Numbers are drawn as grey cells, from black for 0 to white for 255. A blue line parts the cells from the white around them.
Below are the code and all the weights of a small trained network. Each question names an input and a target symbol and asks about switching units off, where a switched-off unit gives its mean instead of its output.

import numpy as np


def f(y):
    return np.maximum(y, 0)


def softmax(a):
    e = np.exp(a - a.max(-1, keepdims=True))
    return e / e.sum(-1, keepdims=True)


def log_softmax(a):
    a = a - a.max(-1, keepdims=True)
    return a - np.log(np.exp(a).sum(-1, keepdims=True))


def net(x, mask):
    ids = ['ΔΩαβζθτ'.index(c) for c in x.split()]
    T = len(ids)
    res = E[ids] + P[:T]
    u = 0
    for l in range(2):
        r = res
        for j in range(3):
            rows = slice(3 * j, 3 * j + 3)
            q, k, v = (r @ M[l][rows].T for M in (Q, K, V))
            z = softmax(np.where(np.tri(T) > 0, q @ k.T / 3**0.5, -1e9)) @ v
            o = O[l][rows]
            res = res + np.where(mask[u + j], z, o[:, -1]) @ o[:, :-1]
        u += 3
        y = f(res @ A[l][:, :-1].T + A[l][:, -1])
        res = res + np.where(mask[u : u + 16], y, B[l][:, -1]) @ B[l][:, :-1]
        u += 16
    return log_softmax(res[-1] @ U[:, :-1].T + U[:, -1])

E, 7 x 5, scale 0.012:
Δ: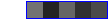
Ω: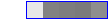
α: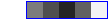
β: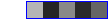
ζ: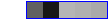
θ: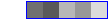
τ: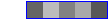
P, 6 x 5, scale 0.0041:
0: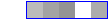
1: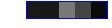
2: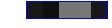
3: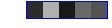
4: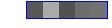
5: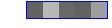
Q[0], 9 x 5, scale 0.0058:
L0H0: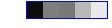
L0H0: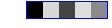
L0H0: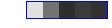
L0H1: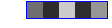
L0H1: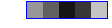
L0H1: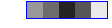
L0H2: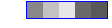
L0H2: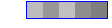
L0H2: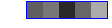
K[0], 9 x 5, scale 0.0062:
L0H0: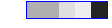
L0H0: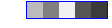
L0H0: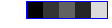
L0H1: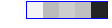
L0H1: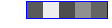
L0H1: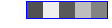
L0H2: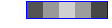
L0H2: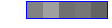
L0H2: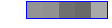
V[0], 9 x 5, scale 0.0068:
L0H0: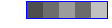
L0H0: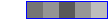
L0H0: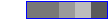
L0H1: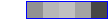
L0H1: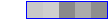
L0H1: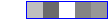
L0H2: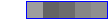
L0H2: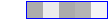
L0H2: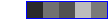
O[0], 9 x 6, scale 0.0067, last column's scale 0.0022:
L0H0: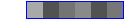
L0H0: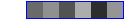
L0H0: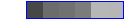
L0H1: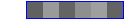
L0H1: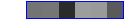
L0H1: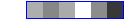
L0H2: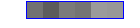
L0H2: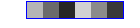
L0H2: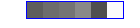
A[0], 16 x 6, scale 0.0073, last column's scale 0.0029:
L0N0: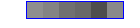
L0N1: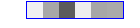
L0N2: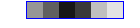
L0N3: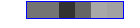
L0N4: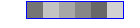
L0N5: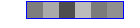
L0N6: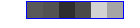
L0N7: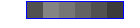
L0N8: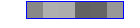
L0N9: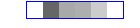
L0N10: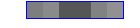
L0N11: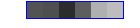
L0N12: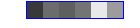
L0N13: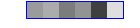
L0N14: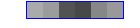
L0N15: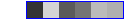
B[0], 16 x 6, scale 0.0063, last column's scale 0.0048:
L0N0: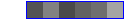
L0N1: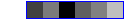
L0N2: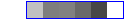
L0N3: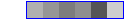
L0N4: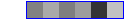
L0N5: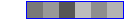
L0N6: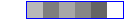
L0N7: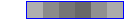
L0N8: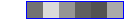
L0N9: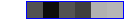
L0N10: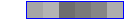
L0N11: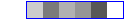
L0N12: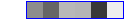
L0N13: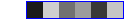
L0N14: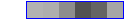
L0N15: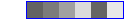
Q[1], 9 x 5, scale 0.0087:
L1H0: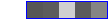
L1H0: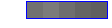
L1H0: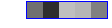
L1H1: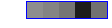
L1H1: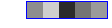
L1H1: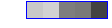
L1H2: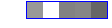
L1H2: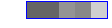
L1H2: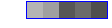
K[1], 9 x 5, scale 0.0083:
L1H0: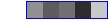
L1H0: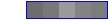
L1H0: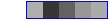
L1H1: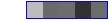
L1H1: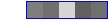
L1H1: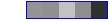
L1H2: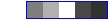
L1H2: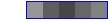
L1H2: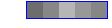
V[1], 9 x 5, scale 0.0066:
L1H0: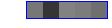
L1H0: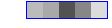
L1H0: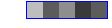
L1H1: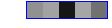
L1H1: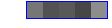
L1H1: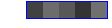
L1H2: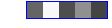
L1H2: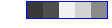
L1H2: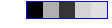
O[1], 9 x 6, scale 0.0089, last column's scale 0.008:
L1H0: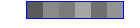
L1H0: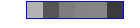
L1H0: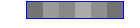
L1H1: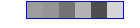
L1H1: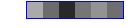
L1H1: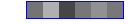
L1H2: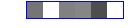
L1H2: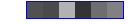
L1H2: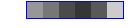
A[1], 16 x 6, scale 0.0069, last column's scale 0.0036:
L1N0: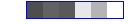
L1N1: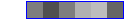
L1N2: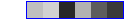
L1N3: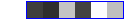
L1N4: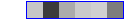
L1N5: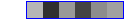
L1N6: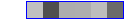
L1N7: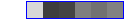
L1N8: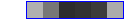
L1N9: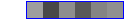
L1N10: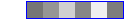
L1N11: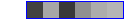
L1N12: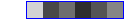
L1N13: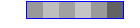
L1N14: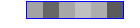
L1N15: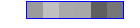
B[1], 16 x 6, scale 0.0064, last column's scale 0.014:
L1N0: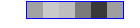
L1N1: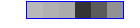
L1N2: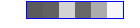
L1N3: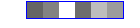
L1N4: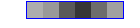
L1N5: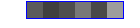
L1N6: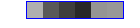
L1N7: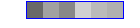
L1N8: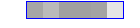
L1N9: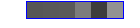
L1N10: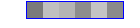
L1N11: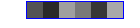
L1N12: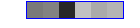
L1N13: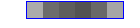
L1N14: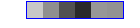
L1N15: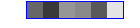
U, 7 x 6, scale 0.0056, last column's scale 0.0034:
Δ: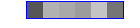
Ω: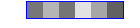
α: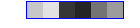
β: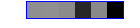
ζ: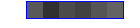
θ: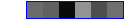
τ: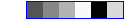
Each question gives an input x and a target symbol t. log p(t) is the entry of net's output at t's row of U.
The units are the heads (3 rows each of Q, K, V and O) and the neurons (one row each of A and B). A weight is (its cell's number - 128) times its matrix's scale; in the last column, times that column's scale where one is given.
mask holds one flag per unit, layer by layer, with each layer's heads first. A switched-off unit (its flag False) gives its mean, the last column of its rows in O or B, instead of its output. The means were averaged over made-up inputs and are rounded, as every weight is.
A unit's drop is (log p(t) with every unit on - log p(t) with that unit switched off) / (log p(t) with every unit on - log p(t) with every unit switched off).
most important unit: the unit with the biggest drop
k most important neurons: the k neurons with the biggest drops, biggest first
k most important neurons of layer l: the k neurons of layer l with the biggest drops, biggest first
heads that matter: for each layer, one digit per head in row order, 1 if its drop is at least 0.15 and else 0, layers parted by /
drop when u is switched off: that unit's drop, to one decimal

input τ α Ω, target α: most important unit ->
L0N9
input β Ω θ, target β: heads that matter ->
000 / 001
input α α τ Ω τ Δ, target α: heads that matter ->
100 / 010
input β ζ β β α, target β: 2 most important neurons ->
(L1N3, L0N1)
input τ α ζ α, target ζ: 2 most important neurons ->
(L0N1, L1N6)
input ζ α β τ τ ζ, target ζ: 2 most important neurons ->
(L0N9, L1N5)
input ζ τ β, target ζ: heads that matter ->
000 / 001
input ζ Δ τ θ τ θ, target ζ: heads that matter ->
010 / 001
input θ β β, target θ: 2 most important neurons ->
(L0N1, L0N9)
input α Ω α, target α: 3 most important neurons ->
(L1N4, L1N14, L1N6)
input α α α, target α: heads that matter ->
000 / 001
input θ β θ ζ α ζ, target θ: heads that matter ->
011 / 011
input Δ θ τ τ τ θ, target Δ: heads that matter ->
000 / 011
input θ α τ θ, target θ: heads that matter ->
011 / 001
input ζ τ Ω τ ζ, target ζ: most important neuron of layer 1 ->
(L1N5)
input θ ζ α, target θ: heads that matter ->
011 / 001
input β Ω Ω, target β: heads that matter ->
101 / 001
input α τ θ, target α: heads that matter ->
000 / 001
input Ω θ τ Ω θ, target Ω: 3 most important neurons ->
(L0N1, L0N9, L1N7)
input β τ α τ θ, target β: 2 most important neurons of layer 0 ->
(L0N9, L0N13)
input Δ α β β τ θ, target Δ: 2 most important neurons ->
(L1N3, L1N10)
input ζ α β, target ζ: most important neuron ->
(L1N5)
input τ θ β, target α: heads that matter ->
001 / 001
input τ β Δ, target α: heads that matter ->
000 / 001
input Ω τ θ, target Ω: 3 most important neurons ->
(L0N1, L1N7, L0N9)
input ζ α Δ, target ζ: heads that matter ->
000 / 001
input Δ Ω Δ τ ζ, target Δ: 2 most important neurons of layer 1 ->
(L1N3, L1N10)
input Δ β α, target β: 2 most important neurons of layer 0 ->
(L0N13, L0N1)
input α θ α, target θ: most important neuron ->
(L0N2)
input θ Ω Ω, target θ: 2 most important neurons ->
(L0N9, L0N1)
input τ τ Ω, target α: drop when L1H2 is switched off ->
0.3
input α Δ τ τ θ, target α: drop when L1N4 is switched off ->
0.2
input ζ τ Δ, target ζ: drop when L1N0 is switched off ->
0.0
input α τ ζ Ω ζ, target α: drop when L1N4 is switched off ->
0.1
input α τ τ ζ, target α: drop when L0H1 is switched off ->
0.1
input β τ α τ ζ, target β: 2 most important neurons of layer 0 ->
(L0N9, L0N13)
